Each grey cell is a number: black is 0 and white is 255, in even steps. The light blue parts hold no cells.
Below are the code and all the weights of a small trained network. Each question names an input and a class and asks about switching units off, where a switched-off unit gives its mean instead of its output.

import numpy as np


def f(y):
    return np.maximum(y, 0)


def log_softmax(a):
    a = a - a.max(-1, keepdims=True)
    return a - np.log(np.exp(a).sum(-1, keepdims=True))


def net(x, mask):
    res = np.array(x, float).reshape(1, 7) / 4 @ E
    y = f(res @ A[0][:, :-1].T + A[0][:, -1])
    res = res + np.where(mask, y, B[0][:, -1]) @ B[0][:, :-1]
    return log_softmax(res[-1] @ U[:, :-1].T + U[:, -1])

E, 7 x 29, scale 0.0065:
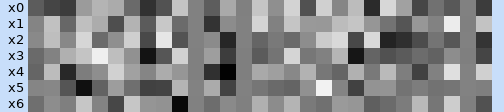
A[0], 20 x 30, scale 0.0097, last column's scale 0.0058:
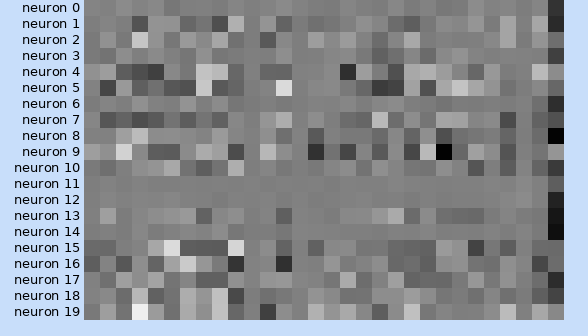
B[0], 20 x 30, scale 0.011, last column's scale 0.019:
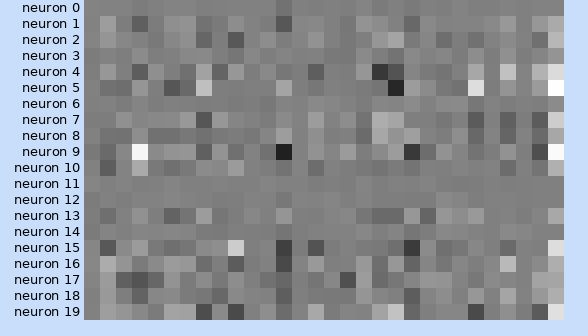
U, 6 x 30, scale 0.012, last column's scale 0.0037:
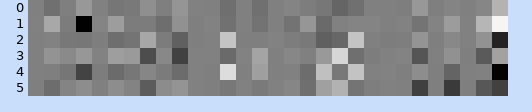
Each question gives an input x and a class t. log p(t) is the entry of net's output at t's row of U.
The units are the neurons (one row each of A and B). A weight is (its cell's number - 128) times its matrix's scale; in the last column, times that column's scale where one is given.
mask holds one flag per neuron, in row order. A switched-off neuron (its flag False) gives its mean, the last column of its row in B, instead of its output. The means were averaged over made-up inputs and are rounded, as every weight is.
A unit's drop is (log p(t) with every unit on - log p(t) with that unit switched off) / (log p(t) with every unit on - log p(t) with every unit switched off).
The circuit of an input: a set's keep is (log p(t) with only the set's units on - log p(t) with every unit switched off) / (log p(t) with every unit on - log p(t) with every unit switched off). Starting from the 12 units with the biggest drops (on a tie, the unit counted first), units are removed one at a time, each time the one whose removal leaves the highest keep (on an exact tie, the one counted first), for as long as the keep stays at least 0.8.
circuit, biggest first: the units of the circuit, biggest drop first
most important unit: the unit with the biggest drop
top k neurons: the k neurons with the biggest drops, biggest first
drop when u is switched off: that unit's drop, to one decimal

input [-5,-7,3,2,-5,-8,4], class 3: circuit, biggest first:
[neuron 9]
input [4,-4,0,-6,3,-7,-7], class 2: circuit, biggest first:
[neuron 9; neuron 5]
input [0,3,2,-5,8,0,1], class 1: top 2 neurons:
[neuron 4; neuron 9]
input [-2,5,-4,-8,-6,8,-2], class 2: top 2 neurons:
[neuron 5; neuron 4]
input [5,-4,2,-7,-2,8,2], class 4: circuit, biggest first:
[neuron 9; neuron 19; neuron 7]
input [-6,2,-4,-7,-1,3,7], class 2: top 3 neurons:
[neuron 15; neuron 5; neuron 4]
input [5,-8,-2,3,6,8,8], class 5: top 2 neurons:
[neuron 5; neuron 15]
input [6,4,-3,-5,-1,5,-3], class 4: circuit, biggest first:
[neuron 9; neuron 7]
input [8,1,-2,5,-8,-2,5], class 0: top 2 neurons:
[neuron 19; neuron 17]
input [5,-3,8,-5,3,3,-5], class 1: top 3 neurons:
[neuron 9; neuron 4; neuron 5]
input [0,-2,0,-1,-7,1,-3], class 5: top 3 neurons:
[neuron 4; neuron 7; neuron 19]
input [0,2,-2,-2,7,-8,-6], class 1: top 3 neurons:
[neuron 4; neuron 9; neuron 7]
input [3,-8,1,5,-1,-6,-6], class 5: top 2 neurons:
[neuron 5; neuron 4]
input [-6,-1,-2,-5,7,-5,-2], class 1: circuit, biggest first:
[neuron 4]
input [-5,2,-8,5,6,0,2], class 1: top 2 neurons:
[neuron 9; neuron 7]
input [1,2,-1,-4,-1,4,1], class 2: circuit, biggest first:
[neuron 9; neuron 15]
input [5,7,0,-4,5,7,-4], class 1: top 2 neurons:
[neuron 9; neuron 4]
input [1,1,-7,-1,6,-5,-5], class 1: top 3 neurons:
[neuron 9; neuron 4; neuron 19]
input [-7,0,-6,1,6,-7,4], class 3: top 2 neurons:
[neuron 19; neuron 2]
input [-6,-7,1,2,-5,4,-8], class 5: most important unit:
neuron 15
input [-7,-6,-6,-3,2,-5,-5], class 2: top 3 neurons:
[neuron 5; neuron 15; neuron 4]
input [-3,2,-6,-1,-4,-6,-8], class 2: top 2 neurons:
[neuron 5; neuron 15]
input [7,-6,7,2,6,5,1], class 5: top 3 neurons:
[neuron 5; neuron 4; neuron 15]
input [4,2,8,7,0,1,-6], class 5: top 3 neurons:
[neuron 5; neuron 4; neuron 8]
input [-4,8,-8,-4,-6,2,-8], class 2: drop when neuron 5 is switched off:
0.2
